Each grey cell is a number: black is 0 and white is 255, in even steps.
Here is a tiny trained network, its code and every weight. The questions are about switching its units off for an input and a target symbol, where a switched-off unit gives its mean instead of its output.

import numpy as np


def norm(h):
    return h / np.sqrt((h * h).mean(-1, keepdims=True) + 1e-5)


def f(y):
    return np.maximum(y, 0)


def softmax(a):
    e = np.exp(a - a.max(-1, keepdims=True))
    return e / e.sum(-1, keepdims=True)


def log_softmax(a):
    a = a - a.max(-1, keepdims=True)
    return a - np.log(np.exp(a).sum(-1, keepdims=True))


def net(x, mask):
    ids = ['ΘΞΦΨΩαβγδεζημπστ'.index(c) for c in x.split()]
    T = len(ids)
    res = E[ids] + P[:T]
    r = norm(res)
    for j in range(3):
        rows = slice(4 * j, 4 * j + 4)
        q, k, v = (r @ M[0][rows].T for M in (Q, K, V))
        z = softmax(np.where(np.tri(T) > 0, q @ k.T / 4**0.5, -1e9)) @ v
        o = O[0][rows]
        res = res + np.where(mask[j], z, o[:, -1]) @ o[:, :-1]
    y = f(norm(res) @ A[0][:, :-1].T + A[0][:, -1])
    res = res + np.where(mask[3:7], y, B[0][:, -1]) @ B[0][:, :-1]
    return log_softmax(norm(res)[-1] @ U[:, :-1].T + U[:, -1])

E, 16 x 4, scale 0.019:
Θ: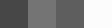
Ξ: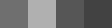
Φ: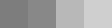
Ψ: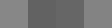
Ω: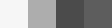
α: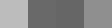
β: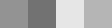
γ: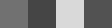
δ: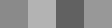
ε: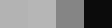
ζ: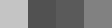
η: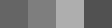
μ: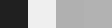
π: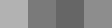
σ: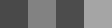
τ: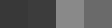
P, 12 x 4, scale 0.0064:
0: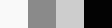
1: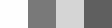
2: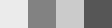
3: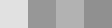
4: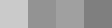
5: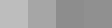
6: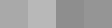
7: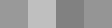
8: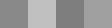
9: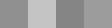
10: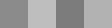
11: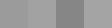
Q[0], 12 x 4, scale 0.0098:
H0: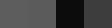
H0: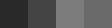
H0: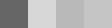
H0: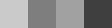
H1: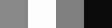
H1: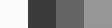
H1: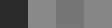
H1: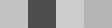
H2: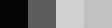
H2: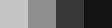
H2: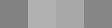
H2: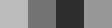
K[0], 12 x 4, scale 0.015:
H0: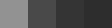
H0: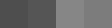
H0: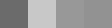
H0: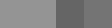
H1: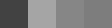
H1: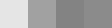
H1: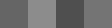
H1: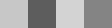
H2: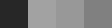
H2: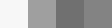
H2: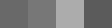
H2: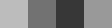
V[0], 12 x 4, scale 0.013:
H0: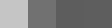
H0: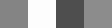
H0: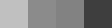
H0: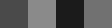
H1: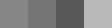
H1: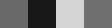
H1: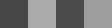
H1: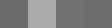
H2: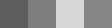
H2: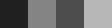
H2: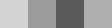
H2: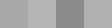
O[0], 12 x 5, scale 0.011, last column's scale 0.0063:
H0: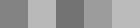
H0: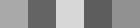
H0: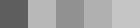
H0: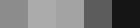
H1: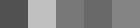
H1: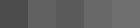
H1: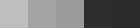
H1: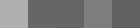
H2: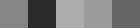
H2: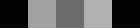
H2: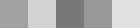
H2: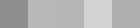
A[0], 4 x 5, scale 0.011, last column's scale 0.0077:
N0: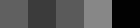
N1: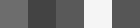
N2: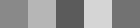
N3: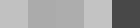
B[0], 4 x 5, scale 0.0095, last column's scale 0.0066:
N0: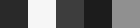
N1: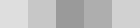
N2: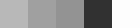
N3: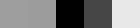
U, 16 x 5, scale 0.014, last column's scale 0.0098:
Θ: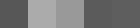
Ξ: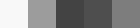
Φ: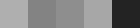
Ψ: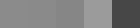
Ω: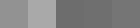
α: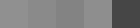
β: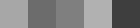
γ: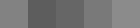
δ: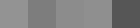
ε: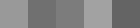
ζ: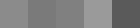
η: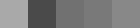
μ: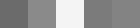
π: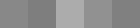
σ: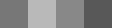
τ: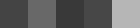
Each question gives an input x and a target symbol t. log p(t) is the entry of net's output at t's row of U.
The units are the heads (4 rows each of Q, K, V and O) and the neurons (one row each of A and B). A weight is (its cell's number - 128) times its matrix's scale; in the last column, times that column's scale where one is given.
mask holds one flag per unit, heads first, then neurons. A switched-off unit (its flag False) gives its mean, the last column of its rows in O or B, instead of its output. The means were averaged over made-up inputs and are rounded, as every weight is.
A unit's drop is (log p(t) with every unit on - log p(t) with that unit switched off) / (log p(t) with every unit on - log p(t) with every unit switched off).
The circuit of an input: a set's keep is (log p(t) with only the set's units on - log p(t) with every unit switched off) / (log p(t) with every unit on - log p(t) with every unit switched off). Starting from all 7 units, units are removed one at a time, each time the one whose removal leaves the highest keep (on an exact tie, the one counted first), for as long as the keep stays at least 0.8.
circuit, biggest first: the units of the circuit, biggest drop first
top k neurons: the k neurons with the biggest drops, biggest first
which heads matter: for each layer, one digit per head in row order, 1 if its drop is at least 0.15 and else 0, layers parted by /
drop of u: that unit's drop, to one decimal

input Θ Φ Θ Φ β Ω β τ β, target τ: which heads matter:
001
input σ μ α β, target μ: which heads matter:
101
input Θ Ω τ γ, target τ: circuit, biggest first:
H2, H1
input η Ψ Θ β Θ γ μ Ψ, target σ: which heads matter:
001
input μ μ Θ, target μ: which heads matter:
111
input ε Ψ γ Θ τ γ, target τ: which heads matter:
001
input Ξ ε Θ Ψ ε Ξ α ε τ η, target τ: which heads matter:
011
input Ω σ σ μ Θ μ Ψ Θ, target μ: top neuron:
N3
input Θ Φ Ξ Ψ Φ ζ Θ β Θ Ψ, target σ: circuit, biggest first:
H1, H0
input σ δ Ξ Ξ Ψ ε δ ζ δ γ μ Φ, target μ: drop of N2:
-0.1
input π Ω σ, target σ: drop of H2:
0.5
